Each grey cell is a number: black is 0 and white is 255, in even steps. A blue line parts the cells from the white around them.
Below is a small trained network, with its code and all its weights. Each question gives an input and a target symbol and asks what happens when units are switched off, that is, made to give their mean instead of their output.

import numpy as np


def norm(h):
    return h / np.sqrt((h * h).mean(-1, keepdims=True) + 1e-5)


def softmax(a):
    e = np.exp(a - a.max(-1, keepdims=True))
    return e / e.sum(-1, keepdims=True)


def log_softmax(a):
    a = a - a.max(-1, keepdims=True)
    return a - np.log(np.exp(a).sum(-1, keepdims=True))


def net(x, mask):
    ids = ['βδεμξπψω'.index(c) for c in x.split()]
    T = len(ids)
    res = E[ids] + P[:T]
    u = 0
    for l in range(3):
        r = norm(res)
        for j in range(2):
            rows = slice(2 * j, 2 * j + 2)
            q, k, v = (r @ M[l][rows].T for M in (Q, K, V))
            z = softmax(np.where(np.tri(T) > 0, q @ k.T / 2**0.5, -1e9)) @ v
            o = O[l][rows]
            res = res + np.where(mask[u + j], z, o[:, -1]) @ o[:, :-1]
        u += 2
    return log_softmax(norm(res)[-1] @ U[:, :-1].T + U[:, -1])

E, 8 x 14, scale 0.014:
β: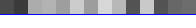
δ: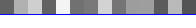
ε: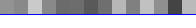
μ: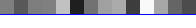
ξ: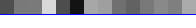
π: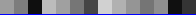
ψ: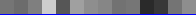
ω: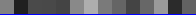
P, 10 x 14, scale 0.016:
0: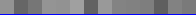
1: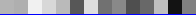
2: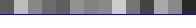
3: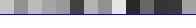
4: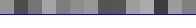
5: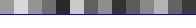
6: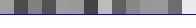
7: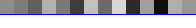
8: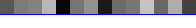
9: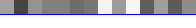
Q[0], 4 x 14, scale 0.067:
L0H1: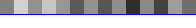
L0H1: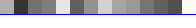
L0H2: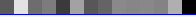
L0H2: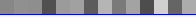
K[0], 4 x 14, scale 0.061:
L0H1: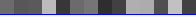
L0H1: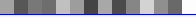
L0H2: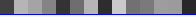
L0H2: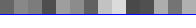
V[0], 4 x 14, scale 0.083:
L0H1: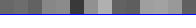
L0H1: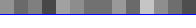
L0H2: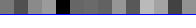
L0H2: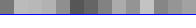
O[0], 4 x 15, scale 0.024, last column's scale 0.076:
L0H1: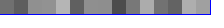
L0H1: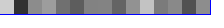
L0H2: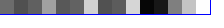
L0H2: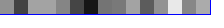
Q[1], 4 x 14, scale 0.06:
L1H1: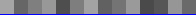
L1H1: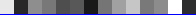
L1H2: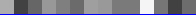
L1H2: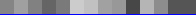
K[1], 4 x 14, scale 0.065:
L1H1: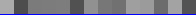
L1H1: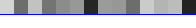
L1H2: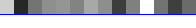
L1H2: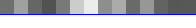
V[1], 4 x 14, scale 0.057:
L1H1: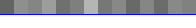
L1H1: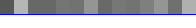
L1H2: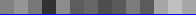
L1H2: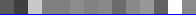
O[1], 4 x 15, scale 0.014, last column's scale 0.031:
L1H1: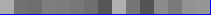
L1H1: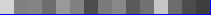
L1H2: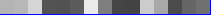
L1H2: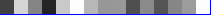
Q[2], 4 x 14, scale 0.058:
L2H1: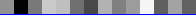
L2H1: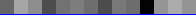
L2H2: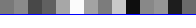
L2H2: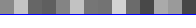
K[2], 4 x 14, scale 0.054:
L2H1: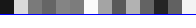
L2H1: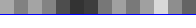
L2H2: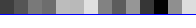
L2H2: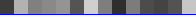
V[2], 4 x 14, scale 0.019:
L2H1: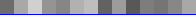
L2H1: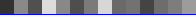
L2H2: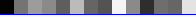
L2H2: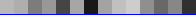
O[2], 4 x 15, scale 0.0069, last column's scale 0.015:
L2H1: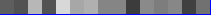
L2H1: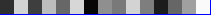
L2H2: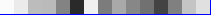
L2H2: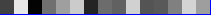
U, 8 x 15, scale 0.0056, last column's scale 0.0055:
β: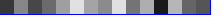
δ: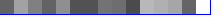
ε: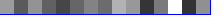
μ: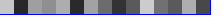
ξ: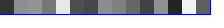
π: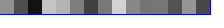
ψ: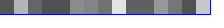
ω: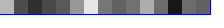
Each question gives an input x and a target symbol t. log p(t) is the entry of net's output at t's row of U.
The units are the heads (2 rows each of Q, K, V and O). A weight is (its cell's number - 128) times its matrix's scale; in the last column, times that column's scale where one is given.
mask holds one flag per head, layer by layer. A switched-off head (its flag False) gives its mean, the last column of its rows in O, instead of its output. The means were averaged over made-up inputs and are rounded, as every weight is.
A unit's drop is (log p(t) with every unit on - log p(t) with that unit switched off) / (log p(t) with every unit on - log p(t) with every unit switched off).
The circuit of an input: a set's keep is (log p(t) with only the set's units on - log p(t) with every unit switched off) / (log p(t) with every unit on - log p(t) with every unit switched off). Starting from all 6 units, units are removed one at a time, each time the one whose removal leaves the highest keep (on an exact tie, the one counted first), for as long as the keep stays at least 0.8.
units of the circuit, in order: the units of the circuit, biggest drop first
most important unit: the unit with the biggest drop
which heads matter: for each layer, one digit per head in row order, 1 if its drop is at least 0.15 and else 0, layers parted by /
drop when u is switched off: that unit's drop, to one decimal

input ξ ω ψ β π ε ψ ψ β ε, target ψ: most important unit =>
L0H1
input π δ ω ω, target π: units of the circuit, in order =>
L1H2, L0H2
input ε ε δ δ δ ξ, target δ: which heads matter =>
01 / 00 / 00
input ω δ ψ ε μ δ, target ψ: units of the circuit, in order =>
L0H1, L0H2
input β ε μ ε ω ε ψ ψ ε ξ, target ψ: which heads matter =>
11 / 00 / 00
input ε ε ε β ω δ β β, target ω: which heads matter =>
01 / 00 / 00
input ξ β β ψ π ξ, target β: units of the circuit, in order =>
L0H2, L1H2
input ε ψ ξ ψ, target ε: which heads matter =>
10 / 00 / 00
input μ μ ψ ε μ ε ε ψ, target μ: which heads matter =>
10 / 00 / 00
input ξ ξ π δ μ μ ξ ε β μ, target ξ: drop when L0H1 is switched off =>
0.9
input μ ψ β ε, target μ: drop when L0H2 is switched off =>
0.0
